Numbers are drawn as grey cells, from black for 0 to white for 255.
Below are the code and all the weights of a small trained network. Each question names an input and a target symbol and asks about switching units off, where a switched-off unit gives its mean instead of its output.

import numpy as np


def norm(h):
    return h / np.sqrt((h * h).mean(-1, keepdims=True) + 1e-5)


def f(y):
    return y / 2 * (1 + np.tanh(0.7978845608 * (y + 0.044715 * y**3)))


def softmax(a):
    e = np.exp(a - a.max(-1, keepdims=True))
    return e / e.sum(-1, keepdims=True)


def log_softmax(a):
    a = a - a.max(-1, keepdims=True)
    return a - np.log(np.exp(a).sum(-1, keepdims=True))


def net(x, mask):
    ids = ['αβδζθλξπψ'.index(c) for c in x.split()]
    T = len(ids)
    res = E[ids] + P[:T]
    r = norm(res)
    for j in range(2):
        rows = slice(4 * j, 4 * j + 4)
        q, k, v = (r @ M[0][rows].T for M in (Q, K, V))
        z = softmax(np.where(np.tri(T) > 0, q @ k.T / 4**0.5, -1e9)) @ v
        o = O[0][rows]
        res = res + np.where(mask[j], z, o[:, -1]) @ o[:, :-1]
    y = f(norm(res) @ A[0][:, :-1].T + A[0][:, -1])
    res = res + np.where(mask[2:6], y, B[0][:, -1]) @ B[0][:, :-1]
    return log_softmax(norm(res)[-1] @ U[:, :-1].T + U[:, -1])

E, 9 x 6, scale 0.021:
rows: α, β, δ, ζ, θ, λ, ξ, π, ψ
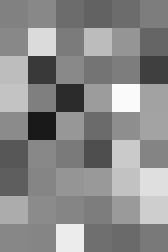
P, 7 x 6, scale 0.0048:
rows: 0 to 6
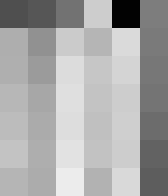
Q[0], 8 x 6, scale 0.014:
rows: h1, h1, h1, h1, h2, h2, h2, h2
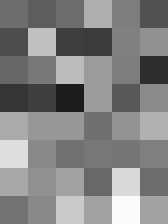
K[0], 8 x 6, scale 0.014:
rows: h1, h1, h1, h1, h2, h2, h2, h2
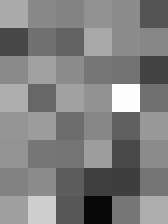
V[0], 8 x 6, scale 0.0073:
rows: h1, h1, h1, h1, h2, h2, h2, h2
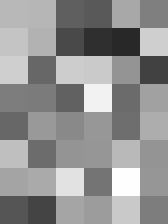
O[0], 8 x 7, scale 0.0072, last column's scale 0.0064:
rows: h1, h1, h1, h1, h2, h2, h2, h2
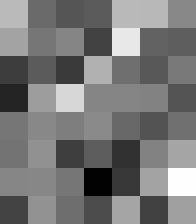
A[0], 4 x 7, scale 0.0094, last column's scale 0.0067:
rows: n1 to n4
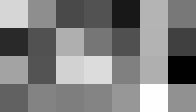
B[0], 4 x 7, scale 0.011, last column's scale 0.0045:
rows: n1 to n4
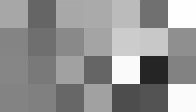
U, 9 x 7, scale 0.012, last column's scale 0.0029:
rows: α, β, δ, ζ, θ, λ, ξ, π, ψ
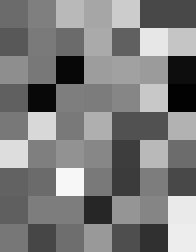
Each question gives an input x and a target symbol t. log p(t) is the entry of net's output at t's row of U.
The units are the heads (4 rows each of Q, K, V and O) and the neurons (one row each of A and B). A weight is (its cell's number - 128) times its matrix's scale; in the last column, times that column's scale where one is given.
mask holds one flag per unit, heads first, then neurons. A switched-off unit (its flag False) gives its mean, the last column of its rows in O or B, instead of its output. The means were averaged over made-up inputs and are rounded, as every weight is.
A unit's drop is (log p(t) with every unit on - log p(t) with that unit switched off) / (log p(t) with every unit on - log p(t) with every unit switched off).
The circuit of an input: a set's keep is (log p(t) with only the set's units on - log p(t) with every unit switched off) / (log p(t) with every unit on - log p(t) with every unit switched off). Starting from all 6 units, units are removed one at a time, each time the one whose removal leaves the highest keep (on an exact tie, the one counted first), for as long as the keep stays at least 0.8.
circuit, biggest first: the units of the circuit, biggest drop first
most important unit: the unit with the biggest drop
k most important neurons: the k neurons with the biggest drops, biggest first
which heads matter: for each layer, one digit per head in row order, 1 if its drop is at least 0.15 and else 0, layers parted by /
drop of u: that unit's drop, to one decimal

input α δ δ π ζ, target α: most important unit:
h2
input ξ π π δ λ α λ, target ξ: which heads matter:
11
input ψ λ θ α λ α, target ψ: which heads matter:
10
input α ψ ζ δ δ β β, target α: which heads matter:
01
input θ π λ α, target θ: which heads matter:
11
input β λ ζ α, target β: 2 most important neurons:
[n2 n1]
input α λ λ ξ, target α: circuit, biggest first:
[h2 n3]
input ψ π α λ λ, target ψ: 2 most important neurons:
[n4 n2]
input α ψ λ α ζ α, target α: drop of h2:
0.5
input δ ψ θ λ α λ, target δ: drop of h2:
0.6
